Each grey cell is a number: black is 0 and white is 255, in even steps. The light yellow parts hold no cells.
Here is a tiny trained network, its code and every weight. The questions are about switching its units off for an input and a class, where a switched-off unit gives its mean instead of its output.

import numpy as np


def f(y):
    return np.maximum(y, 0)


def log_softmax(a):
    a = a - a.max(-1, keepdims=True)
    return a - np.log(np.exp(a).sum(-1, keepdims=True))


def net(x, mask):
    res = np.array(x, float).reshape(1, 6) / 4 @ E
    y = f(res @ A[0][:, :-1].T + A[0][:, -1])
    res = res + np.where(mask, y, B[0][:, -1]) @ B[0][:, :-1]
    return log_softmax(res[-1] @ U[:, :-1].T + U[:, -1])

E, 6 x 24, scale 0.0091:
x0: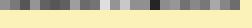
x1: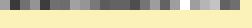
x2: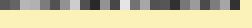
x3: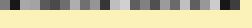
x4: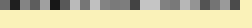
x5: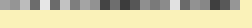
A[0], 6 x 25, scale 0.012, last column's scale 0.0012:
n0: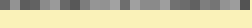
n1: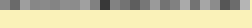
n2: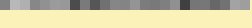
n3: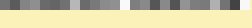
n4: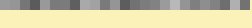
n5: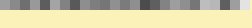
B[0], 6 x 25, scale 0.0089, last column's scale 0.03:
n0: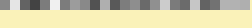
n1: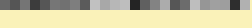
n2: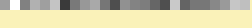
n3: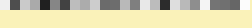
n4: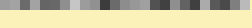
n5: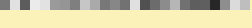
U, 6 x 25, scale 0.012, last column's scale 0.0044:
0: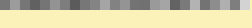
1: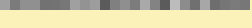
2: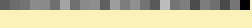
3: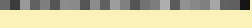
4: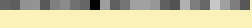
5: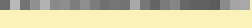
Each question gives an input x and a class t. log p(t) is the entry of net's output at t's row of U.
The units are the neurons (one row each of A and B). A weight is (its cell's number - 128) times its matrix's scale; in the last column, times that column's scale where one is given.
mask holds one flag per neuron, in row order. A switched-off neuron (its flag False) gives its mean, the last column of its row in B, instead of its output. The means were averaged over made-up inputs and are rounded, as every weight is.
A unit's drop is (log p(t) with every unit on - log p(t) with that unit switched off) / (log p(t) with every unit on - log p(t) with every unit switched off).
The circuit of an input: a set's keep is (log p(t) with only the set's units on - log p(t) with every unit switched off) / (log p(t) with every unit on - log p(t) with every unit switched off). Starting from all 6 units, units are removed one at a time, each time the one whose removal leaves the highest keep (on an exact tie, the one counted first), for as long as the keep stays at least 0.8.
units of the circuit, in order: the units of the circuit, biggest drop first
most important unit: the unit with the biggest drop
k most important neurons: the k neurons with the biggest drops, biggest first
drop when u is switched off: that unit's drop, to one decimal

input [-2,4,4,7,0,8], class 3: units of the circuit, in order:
(n1 n2)
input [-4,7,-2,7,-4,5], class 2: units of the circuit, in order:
(n3 n5 n1)
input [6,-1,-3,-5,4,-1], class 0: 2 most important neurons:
(n3 n5)
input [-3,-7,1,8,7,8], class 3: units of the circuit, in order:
(n1 n2 n5)
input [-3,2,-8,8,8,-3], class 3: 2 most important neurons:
(n1 n2)
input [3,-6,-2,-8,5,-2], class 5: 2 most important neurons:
(n1 n3)
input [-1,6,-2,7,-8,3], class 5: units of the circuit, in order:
(n5)
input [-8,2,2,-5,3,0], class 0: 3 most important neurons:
(n3 n5 n4)
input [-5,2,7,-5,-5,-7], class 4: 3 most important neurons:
(n3 n5 n4)
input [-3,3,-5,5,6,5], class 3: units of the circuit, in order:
(n1 n3)
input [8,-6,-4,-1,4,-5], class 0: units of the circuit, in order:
(n0 n4)
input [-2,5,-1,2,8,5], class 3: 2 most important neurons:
(n3 n1)
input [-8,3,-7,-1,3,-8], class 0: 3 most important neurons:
(n3 n1 n2)
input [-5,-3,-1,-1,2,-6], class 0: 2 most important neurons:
(n3 n5)
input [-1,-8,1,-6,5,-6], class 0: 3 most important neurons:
(n5 n4 n0)
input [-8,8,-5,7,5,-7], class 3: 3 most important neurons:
(n1 n2 n4)
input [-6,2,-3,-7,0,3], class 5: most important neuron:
(n3)
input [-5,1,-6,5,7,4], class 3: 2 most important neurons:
(n1 n3)
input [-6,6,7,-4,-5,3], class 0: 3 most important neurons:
(n3 n5 n4)
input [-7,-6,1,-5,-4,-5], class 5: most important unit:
n2
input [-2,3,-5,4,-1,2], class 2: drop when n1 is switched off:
0.2
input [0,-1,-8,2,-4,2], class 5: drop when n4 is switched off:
0.0
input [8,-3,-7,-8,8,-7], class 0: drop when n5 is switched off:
0.1
